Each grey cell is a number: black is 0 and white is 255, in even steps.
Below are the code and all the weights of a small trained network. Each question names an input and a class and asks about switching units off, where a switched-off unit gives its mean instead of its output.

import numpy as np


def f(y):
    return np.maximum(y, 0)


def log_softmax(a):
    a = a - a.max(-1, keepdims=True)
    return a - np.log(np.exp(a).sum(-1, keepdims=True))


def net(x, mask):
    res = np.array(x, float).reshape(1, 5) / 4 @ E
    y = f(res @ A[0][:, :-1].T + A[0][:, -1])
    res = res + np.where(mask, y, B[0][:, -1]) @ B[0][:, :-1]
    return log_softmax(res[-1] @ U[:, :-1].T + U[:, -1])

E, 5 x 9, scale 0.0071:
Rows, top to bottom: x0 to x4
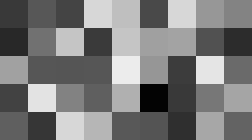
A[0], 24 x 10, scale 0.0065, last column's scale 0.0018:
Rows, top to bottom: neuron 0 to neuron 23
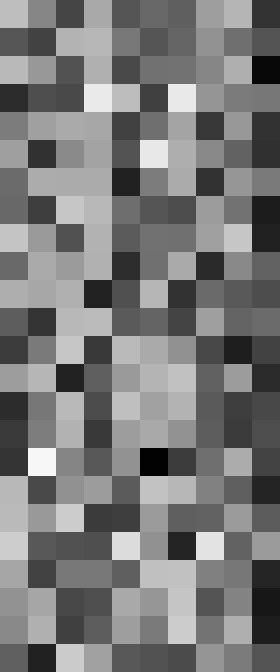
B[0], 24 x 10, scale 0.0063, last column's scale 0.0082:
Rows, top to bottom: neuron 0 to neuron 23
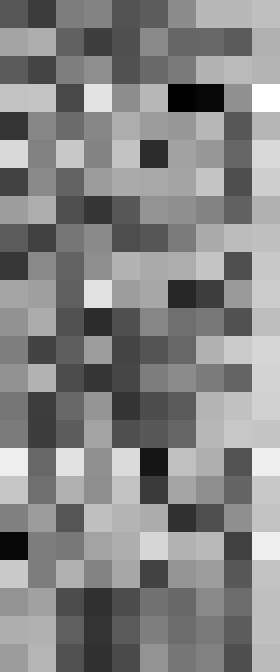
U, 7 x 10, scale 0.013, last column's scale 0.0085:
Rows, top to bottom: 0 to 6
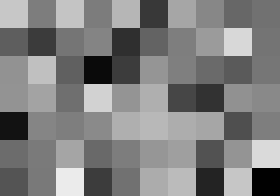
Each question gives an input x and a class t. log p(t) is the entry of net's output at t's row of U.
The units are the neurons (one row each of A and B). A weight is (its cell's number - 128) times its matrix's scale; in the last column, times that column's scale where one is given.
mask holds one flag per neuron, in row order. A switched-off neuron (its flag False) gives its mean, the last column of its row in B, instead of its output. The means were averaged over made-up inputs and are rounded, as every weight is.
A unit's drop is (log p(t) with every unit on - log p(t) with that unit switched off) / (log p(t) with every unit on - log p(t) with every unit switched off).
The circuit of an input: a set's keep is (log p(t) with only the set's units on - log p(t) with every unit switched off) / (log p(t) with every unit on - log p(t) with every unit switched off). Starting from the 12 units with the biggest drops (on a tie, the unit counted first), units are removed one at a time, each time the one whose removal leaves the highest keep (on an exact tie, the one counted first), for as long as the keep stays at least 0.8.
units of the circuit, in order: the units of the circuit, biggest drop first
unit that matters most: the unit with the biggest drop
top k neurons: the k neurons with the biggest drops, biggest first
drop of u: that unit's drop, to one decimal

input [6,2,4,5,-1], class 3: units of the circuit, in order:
[neuron 3]
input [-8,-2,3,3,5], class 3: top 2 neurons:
[neuron 10; neuron 18]
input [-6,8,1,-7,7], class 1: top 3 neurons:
[neuron 12; neuron 15; neuron 14]
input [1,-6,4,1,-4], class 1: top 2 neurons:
[neuron 8; neuron 0]
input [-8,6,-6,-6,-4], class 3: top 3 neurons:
[neuron 10; neuron 18; neuron 16]
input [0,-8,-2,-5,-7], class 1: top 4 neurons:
[neuron 8; neuron 2; neuron 0; neuron 16]
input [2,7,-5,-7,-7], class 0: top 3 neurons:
[neuron 5; neuron 20; neuron 17]
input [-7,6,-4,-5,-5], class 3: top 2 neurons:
[neuron 10; neuron 18]
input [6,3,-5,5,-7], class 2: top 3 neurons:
[neuron 22; neuron 21; neuron 13]
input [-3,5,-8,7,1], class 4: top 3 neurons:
[neuron 9; neuron 6; neuron 4]
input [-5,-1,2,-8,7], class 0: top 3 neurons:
[neuron 5; neuron 17; neuron 20]
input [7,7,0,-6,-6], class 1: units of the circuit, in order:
[neuron 14; neuron 12]
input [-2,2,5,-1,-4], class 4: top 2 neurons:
[neuron 19; neuron 3]
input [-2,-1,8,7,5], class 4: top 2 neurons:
[neuron 19; neuron 5]
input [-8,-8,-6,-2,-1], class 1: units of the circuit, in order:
[neuron 2]
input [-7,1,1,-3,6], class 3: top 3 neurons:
[neuron 10; neuron 18; neuron 13]
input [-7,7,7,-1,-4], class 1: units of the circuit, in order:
[neuron 12; neuron 15]
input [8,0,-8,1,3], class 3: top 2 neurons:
[neuron 3; neuron 19]
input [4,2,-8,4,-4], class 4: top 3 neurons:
[neuron 9; neuron 6; neuron 4]
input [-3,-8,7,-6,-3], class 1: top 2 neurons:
[neuron 8; neuron 0]
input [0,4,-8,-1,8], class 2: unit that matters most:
neuron 23
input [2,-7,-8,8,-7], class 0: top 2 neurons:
[neuron 16; neuron 19]
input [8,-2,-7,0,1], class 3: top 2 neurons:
[neuron 3; neuron 19]
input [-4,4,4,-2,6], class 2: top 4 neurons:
[neuron 23; neuron 11; neuron 3; neuron 7]
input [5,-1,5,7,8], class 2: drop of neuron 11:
0.3
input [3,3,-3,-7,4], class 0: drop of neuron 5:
0.2
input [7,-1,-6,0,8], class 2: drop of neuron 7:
0.1
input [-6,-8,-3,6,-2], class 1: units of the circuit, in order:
[neuron 8]
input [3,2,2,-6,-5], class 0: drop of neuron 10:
0.0
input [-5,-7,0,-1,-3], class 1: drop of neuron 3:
0.2
